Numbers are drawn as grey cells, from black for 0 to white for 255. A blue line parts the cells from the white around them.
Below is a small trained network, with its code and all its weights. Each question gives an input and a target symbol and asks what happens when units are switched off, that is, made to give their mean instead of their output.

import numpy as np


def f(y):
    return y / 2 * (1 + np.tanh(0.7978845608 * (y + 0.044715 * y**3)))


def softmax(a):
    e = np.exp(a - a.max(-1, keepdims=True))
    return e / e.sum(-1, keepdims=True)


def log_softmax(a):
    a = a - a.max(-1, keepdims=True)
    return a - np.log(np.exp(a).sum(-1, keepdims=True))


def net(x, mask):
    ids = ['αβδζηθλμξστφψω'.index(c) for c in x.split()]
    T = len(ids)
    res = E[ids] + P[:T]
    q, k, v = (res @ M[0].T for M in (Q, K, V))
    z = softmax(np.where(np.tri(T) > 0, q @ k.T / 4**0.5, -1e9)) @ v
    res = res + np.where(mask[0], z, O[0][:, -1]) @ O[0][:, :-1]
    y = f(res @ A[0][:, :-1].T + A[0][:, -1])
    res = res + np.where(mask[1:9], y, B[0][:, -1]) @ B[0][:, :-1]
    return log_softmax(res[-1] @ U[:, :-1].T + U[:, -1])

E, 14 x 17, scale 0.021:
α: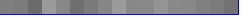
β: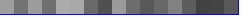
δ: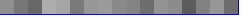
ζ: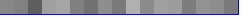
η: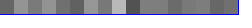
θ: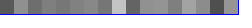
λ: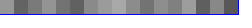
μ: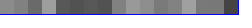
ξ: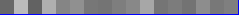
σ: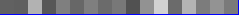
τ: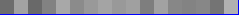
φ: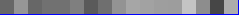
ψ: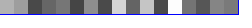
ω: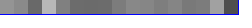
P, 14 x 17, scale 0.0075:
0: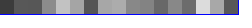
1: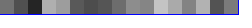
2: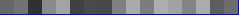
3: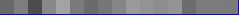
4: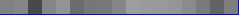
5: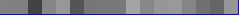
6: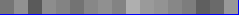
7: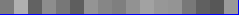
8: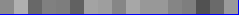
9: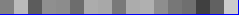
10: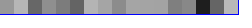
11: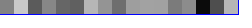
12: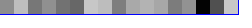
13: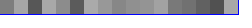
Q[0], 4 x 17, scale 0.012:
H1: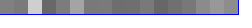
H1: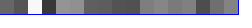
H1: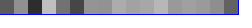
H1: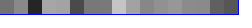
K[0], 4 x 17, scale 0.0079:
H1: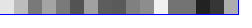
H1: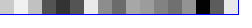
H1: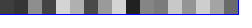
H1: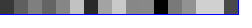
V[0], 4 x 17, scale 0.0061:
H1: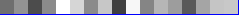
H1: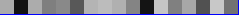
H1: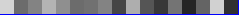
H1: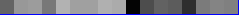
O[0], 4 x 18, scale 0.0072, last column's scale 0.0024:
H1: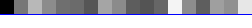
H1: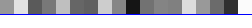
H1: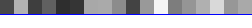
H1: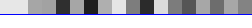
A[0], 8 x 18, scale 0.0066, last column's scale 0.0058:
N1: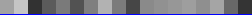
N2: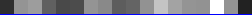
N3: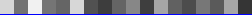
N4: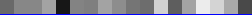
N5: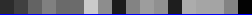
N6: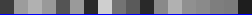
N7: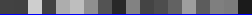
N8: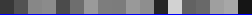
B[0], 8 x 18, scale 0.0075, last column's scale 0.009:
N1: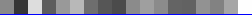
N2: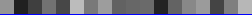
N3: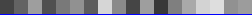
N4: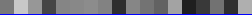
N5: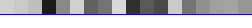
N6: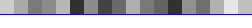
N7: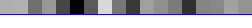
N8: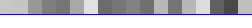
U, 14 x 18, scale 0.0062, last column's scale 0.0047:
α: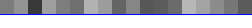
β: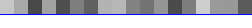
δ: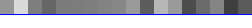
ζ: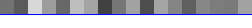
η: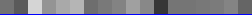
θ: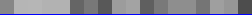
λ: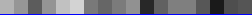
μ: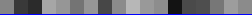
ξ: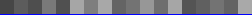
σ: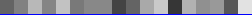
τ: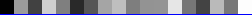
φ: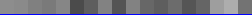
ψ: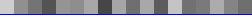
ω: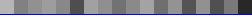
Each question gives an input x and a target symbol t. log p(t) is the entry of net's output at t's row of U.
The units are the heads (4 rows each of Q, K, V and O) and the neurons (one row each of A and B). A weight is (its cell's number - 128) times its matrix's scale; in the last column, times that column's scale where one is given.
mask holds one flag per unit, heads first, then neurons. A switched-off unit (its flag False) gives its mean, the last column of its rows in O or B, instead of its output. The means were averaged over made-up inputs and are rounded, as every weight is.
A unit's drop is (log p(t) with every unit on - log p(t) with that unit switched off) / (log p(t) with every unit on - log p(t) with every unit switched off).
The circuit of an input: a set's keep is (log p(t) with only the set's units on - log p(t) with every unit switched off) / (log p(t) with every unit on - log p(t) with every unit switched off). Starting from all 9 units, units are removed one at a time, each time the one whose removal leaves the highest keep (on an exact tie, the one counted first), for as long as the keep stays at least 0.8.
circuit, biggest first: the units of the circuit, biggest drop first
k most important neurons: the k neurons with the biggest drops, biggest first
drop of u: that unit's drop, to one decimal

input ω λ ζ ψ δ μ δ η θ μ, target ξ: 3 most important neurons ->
[N2; N6; N4]
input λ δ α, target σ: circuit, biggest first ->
[H1; N1]
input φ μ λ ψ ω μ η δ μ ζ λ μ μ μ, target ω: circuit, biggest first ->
[H1; N7; N8]
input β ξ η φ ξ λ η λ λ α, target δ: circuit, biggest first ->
[H1; N4]
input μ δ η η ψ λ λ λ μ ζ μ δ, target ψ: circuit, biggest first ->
[H1; N5]
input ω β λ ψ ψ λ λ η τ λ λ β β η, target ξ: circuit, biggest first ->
[H1; N2; N4]
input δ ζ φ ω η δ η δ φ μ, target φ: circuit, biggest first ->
[H1; N6; N4; N2]
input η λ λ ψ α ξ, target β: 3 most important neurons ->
[N3; N1; N4]
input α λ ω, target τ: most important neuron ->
[N1]
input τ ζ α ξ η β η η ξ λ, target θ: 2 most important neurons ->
[N6; N8]
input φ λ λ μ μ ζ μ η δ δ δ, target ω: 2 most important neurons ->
[N7; N8]
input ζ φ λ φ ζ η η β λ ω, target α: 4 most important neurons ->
[N8; N2; N1; N6]
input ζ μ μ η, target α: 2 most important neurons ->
[N8; N2]
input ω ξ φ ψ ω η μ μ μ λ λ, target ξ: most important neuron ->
[N2]
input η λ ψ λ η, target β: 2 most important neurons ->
[N3; N1]
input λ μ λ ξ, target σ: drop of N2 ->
0.1
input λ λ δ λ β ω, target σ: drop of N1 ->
0.4
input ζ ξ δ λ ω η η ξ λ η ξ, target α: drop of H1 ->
1.2
